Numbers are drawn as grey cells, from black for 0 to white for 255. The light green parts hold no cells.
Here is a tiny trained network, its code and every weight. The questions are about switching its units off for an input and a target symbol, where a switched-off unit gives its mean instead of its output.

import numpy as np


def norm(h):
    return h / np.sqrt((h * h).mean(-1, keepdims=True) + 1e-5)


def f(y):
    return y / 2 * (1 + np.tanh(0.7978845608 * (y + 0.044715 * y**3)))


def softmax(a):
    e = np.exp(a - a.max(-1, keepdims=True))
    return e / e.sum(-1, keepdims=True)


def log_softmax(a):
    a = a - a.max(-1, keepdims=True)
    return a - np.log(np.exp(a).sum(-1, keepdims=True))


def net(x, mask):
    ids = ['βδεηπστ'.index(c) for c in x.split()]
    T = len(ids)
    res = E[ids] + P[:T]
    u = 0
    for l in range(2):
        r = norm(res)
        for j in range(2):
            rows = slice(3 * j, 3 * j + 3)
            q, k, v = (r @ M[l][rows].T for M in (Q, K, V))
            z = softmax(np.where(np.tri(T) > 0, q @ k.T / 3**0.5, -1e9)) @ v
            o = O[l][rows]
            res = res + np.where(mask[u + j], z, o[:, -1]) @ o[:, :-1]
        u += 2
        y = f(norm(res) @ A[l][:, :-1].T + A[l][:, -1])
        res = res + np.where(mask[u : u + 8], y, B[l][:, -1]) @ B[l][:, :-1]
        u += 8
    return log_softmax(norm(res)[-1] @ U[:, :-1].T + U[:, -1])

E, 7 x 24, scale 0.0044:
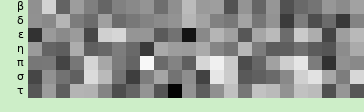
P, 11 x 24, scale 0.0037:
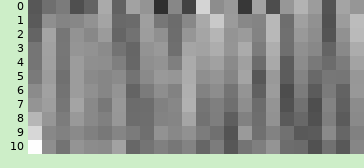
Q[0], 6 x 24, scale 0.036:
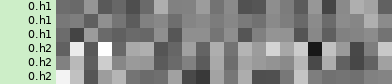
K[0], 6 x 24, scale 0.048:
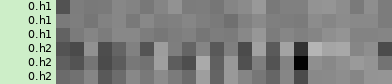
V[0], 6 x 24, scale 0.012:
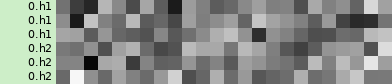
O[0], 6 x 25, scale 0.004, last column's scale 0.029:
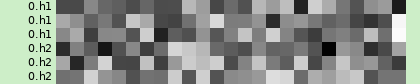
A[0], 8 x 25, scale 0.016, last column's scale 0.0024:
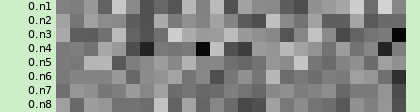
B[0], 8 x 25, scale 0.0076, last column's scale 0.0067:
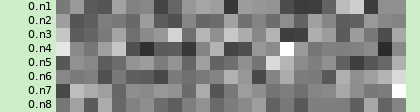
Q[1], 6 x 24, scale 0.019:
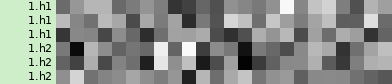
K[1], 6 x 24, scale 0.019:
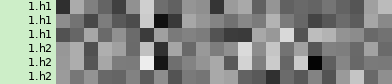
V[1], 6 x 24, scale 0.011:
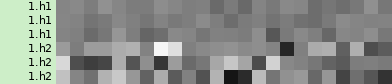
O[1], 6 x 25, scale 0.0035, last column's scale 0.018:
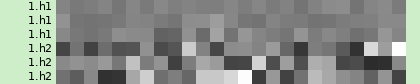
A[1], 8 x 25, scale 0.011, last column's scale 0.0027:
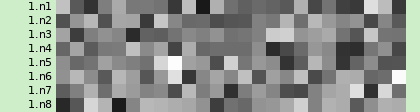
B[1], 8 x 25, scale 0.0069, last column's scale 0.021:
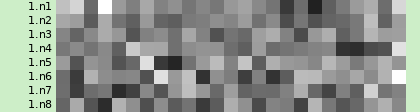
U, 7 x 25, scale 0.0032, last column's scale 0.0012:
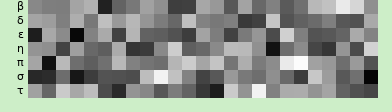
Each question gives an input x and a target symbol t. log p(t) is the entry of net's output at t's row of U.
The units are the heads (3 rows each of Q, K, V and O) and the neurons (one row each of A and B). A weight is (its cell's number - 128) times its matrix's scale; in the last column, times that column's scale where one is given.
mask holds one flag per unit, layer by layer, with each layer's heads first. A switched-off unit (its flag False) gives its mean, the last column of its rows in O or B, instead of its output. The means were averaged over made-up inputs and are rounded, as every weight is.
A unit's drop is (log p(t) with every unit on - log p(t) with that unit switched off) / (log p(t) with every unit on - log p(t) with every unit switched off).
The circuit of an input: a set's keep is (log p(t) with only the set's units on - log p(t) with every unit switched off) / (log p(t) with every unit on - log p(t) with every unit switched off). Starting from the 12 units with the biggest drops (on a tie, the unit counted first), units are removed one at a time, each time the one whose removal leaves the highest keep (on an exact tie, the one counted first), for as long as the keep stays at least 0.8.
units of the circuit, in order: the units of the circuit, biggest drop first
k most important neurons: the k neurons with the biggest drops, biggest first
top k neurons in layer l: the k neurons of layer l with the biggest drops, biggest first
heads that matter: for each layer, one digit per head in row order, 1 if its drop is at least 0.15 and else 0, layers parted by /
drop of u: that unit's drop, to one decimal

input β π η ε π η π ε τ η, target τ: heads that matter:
01 / 01
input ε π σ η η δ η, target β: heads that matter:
10 / 01
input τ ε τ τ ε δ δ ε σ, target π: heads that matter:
01 / 01
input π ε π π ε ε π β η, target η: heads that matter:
11 / 00
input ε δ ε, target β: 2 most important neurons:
(1.n4 0.n7)
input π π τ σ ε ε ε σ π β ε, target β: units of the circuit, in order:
(0.h1)
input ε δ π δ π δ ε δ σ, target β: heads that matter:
10 / 01
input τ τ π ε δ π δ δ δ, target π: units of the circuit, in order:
(1.h2 0.n4 0.h2 0.h1)
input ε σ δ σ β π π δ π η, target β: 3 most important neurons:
(0.n1 1.n4 0.n7)
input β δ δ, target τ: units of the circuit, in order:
(1.h2 0.h2)
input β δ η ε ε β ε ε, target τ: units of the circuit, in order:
(0.h2 1.h2)
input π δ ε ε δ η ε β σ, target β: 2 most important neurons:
(0.n6 1.n4)
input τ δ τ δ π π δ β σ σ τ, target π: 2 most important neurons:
(0.n4 1.n1)
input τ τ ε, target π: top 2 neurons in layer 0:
(0.n4 0.n7)
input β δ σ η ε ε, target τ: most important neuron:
(0.n6)
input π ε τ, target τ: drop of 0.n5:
-0.1
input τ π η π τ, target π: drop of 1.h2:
0.6
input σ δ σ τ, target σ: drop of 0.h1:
-0.1
